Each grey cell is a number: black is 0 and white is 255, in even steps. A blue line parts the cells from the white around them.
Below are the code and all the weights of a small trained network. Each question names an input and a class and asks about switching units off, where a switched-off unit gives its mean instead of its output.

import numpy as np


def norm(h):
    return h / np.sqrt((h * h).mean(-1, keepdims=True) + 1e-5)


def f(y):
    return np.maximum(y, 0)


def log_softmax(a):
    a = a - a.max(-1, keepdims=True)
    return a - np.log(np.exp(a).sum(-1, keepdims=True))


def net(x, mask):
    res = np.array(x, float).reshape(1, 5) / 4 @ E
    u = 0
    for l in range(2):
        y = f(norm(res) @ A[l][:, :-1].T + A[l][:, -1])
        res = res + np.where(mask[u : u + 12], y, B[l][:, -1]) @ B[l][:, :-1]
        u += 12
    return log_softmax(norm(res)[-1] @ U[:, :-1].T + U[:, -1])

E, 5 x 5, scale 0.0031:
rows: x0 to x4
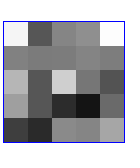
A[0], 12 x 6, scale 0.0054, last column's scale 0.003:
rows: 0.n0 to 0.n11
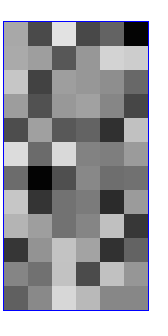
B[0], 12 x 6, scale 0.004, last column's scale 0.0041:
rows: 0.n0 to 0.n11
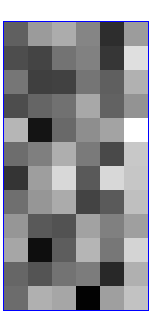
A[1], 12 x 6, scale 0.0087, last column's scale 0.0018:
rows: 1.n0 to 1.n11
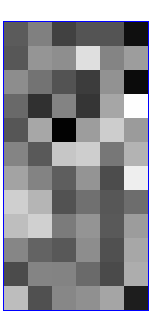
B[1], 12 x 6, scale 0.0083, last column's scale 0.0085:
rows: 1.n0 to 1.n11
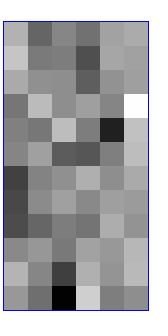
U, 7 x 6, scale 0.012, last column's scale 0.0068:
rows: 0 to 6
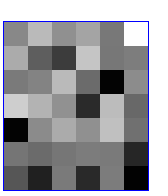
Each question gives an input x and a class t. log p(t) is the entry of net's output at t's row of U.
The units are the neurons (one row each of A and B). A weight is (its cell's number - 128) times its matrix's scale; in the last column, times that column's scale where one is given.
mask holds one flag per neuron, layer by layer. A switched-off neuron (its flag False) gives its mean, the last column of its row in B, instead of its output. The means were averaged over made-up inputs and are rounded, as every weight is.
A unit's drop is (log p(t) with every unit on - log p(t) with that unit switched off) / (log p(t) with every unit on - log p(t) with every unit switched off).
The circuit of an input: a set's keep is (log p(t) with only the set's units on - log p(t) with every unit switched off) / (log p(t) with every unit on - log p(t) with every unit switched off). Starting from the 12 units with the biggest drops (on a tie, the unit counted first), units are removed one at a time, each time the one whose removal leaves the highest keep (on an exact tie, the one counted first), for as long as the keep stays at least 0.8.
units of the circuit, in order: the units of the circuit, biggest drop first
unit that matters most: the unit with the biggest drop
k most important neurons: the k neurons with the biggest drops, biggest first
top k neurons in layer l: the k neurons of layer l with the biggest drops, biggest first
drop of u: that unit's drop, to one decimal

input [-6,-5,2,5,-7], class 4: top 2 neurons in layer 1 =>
(1.n7, 1.n6)
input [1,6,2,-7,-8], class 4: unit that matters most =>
1.n8
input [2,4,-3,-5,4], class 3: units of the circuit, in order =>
(1.n1, 1.n5)
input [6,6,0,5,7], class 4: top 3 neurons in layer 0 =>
(0.n6, 0.n4, 0.n9)
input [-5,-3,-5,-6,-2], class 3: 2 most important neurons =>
(1.n1, 0.n1)
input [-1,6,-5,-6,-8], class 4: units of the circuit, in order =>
(1.n8, 1.n3)
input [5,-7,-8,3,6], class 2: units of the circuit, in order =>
(1.n4, 0.n4)
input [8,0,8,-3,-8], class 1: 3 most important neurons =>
(1.n11, 1.n4, 1.n3)
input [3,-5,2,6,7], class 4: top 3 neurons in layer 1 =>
(1.n3, 1.n1, 1.n5)
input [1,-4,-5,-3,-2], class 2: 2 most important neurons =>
(1.n4, 0.n5)
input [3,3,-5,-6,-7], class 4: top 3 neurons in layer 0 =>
(0.n6, 0.n4, 0.n9)
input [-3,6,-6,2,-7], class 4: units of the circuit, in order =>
(1.n7, 1.n6)
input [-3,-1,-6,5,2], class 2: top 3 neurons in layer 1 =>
(1.n4, 1.n1, 1.n5)
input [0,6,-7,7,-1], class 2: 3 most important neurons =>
(1.n4, 0.n11, 1.n1)
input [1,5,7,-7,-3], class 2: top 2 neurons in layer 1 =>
(1.n3, 1.n0)
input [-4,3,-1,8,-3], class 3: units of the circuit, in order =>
(1.n2, 1.n0)
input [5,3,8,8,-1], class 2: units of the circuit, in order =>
(0.n5, 0.n0, 1.n1)
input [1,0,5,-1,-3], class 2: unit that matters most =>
0.n5
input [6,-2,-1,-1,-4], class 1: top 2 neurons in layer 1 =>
(1.n11, 1.n3)
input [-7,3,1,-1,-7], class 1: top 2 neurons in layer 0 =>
(0.n9, 0.n4)
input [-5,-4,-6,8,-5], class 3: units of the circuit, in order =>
(1.n0)
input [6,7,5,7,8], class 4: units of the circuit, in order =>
(0.n6, 1.n3)
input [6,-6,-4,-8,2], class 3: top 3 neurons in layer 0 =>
(0.n4, 0.n9, 0.n11)
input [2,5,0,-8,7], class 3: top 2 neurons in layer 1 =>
(1.n1, 1.n5)
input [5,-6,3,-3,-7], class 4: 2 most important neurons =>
(0.n4, 1.n8)
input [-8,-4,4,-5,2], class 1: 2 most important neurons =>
(1.n4, 0.n9)
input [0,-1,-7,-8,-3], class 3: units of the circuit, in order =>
(1.n1)
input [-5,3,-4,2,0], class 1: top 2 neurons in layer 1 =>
(1.n0, 1.n7)
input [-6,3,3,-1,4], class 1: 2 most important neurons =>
(0.n9, 1.n4)
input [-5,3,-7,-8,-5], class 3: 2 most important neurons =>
(1.n1, 1.n3)
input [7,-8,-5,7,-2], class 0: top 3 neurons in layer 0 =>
(0.n4, 0.n9, 0.n11)
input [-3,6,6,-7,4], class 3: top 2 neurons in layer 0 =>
(0.n1, 0.n11)
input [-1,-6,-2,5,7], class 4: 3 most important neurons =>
(0.n6, 1.n1, 1.n5)
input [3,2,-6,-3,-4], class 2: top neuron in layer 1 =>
(1.n4)
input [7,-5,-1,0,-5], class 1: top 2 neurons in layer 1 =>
(1.n11, 1.n3)
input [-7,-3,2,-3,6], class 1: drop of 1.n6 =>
0.2
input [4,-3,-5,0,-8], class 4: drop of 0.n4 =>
0.1
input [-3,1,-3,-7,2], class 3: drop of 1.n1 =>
0.3
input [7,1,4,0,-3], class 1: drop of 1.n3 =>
0.1
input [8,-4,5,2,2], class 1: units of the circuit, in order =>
(1.n11)
